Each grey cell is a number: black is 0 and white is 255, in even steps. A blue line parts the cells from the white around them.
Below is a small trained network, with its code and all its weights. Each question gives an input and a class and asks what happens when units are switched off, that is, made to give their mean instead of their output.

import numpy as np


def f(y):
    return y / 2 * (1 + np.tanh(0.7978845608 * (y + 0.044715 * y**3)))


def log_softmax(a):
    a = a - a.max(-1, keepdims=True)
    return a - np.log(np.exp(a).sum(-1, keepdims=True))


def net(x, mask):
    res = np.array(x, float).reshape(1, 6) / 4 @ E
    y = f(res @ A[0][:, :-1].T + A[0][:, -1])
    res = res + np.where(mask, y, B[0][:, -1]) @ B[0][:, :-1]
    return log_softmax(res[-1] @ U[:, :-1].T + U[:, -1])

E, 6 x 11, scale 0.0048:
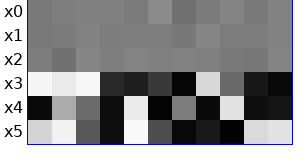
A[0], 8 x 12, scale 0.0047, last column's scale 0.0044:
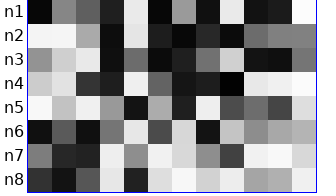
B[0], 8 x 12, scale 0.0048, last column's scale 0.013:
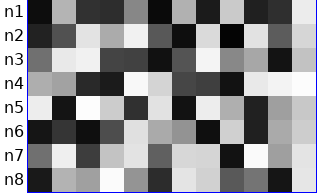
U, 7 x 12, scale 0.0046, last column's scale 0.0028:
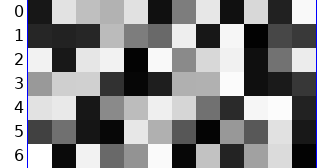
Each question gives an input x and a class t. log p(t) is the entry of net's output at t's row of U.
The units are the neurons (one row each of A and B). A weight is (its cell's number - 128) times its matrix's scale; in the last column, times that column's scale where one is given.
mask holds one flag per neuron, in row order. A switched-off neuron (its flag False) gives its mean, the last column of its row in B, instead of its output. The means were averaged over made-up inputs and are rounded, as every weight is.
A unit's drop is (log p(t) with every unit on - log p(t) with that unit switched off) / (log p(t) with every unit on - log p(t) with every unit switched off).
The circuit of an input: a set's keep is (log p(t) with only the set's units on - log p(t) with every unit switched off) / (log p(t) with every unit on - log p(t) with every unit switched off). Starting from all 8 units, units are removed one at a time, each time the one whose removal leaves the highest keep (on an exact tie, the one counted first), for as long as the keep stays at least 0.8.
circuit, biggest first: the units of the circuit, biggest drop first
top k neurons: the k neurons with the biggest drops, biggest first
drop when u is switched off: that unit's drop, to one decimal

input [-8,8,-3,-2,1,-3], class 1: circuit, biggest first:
[n2; n4]
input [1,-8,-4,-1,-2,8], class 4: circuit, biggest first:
[n4]
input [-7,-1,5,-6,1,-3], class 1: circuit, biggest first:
[n6; n4]
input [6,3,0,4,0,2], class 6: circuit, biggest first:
[n8; n5]
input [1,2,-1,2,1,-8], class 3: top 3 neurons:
[n7; n2; n4]
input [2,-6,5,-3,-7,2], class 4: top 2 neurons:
[n2; n3]
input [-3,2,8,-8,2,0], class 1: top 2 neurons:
[n6; n4]
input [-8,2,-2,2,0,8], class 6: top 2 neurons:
[n4; n8]
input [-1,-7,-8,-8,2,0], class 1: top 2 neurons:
[n6; n4]
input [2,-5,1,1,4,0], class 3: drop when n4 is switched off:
0.3
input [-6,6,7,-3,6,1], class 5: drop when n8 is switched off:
0.5
